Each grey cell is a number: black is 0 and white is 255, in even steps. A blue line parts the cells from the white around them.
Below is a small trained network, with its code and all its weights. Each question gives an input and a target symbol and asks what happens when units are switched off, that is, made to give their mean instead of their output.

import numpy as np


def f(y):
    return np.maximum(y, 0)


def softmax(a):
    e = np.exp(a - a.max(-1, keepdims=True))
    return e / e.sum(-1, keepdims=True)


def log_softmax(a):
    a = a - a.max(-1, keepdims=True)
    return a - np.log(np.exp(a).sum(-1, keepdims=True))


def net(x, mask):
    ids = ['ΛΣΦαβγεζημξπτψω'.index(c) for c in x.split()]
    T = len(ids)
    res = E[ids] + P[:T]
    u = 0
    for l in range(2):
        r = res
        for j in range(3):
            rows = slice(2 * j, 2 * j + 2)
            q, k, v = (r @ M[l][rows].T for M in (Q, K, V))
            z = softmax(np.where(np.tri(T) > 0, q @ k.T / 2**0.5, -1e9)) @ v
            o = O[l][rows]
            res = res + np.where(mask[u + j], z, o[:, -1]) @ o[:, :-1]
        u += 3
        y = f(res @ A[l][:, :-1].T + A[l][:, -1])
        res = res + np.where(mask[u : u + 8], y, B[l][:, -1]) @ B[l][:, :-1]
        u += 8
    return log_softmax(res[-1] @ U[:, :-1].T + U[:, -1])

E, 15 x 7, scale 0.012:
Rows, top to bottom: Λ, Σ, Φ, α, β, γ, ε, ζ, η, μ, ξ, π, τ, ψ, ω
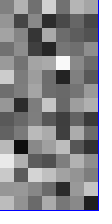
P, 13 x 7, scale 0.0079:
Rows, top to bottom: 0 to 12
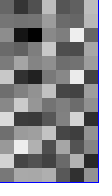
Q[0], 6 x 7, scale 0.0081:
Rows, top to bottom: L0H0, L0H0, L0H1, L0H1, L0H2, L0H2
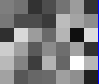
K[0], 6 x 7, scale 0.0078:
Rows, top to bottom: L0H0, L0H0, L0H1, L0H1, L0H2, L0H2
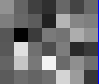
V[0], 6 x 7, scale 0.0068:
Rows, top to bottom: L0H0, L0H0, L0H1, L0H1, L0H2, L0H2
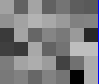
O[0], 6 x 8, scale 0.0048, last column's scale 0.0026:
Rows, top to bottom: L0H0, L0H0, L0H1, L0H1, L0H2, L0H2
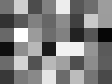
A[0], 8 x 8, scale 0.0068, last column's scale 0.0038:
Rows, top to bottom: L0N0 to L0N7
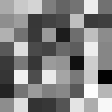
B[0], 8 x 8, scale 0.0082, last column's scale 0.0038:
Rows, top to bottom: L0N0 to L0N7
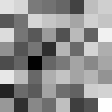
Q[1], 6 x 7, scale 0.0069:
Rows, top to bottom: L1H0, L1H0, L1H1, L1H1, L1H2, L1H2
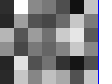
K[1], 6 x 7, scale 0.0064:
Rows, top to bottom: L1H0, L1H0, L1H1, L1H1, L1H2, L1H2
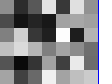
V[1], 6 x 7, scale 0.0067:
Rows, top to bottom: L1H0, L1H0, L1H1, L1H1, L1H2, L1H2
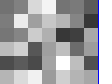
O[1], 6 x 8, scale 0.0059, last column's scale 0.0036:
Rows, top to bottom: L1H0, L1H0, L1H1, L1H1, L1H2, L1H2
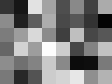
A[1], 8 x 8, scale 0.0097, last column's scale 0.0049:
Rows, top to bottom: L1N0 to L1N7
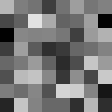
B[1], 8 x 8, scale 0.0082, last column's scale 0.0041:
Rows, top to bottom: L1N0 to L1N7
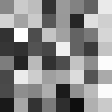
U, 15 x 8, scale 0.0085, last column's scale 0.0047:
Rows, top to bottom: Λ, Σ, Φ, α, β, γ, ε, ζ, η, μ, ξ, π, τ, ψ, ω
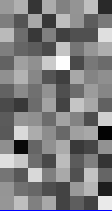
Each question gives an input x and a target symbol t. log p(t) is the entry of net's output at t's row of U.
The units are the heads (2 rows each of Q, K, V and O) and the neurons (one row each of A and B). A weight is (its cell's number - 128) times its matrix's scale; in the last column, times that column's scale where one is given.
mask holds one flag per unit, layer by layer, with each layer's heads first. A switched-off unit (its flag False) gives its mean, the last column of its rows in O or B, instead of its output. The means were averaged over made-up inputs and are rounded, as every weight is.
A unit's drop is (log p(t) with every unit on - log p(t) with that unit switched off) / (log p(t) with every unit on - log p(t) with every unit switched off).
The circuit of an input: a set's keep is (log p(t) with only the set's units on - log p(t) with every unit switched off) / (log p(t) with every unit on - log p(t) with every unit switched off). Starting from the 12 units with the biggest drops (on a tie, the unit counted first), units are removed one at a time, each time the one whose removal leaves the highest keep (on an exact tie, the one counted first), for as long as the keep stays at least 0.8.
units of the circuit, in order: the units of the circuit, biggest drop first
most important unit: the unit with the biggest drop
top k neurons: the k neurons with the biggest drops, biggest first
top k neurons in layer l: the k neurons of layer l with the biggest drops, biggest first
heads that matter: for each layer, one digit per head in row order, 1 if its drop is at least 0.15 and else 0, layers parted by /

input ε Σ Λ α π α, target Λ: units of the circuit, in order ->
[L1N6; L1H0; L1N4]
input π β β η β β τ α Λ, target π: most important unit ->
L1H0
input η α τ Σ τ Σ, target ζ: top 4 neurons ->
[L0N1; L0N0; L1N6; L0N4]
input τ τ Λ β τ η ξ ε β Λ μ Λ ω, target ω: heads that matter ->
010 / 001
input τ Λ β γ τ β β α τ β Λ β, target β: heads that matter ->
001 / 010
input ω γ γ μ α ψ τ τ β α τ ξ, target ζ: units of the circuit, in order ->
[L1H2; L0N0; L1N6]
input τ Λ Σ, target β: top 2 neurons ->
[L0N1; L0N5]
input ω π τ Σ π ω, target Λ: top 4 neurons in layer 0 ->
[L0N1; L0N0; L0N3; L0N2]
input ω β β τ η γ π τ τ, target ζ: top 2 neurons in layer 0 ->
[L0N0; L0N2]
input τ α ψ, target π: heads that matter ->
000 / 101
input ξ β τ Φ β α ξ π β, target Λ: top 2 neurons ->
[L0N0; L1N6]
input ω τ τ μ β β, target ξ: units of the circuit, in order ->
[L1H0; L1H2]
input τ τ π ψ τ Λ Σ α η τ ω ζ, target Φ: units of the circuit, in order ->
[L0H1; L0N2]
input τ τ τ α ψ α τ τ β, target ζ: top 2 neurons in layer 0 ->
[L0N2; L0N0]
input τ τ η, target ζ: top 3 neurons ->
[L0N1; L1N6; L0N0]
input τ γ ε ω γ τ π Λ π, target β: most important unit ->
L1H1
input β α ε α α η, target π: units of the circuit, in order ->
[L1H0; L0N3]
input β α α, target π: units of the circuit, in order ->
[L1H0; L1N0]
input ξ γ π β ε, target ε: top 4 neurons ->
[L1N7; L0N6; L1N2; L1N4]
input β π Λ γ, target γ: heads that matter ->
000 / 001
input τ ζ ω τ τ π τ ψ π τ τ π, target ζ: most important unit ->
L1H2
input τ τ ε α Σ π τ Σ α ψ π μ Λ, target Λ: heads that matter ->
001 / 000
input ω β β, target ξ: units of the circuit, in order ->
[L1H2; L1H0]
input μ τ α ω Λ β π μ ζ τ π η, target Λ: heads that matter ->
000 / 111
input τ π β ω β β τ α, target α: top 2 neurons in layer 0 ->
[L0N3; L0N4]
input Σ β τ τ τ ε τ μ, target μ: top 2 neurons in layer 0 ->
[L0N2; L0N4]
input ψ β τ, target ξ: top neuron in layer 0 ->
[L0N2]
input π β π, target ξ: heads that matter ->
000 / 001
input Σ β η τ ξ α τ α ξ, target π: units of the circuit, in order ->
[L1H0; L0N3]
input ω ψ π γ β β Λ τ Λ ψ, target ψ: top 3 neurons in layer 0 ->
[L0N2; L0N0; L0N3]
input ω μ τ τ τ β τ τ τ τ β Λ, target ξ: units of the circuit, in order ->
[L1H0; L0N7; L1H2]
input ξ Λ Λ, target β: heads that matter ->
001 / 010
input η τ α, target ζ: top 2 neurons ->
[L0N1; L1N6]
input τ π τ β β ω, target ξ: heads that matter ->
010 / 101
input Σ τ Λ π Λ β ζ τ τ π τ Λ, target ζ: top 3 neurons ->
[L0N0; L1N6; L0N2]
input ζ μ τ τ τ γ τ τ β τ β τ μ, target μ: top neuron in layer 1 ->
[L1N5]
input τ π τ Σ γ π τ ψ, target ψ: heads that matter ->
000 / 001
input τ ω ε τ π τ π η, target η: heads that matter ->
000 / 001
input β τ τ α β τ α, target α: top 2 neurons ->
[L1N3; L0N4]
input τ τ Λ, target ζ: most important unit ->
L1N6
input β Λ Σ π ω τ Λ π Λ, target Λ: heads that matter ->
000 / 111
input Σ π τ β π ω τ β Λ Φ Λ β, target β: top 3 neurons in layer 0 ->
[L0N5; L0N0; L0N3]
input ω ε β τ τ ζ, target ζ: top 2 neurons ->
[L0N0; L1N6]
